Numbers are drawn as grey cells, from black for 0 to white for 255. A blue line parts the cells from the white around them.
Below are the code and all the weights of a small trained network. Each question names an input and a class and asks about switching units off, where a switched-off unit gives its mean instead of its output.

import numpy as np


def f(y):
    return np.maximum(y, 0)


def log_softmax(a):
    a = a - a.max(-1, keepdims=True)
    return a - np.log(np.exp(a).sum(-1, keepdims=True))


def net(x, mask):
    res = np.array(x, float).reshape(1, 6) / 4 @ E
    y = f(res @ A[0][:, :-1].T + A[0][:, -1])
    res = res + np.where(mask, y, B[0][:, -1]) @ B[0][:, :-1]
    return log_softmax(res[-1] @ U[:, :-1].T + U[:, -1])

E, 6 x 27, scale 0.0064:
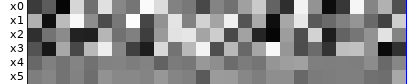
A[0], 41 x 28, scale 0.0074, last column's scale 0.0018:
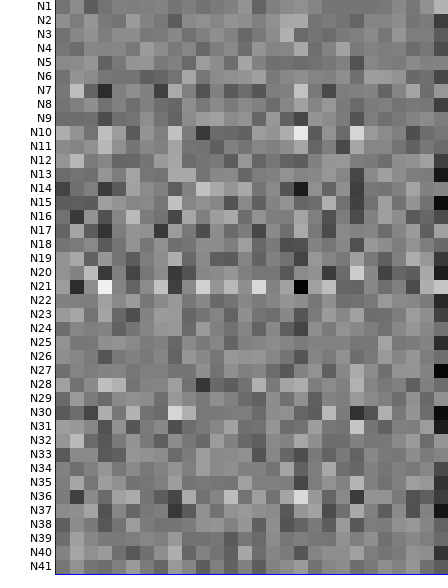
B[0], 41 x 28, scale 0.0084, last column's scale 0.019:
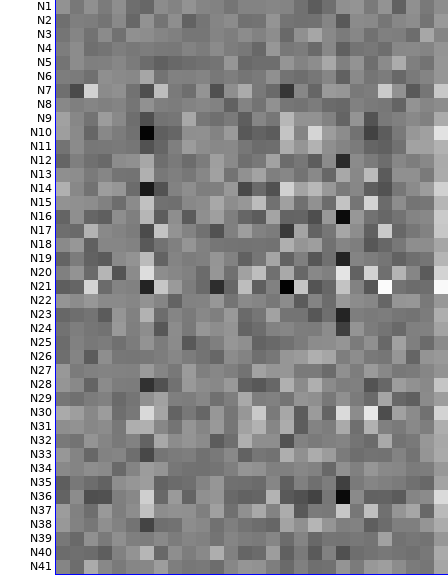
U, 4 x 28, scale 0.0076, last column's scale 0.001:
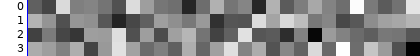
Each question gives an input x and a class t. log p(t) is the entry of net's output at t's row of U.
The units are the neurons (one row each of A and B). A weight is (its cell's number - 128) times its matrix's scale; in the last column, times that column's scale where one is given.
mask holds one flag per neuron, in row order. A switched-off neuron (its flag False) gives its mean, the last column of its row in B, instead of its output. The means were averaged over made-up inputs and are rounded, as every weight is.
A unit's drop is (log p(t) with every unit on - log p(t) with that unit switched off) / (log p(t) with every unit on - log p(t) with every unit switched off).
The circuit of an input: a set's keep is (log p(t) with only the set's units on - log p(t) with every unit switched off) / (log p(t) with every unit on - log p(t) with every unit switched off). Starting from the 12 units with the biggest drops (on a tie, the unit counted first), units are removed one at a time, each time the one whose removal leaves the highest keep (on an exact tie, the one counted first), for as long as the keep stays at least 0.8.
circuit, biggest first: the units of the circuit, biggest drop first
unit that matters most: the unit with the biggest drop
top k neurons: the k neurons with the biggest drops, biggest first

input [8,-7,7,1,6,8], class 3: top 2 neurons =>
(N30 N21)
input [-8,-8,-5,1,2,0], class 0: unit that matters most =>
N7
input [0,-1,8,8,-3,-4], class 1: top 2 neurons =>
(N14 N38)
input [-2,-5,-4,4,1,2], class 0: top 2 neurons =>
(N7 N17)
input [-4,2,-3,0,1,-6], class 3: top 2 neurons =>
(N14 N20)
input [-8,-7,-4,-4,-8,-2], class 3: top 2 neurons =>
(N20 N21)
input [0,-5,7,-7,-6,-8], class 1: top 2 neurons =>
(N14 N38)
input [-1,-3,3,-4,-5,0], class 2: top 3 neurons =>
(N21 N10 N19)
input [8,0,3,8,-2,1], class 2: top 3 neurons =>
(N36 N16 N20)
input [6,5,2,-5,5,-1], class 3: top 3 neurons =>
(N30 N15 N36)
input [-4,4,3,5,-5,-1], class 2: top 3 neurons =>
(N16 N36 N7)
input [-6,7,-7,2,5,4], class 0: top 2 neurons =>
(N21 N14)
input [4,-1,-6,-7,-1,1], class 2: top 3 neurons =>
(N19 N23 N14)
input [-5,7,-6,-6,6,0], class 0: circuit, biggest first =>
(N21)
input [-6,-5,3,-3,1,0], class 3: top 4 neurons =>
(N21 N20 N37 N31)
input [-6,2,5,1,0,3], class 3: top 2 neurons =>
(N20 N10)
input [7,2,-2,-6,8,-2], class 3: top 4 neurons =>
(N30 N15 N36 N16)
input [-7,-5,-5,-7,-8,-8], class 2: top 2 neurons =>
(N19 N30)
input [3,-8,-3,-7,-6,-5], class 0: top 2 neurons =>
(N7 N17)
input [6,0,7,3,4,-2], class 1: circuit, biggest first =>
(N14)
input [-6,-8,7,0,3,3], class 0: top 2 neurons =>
(N17 N7)
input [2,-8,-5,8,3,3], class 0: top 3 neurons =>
(N7 N17 N32)
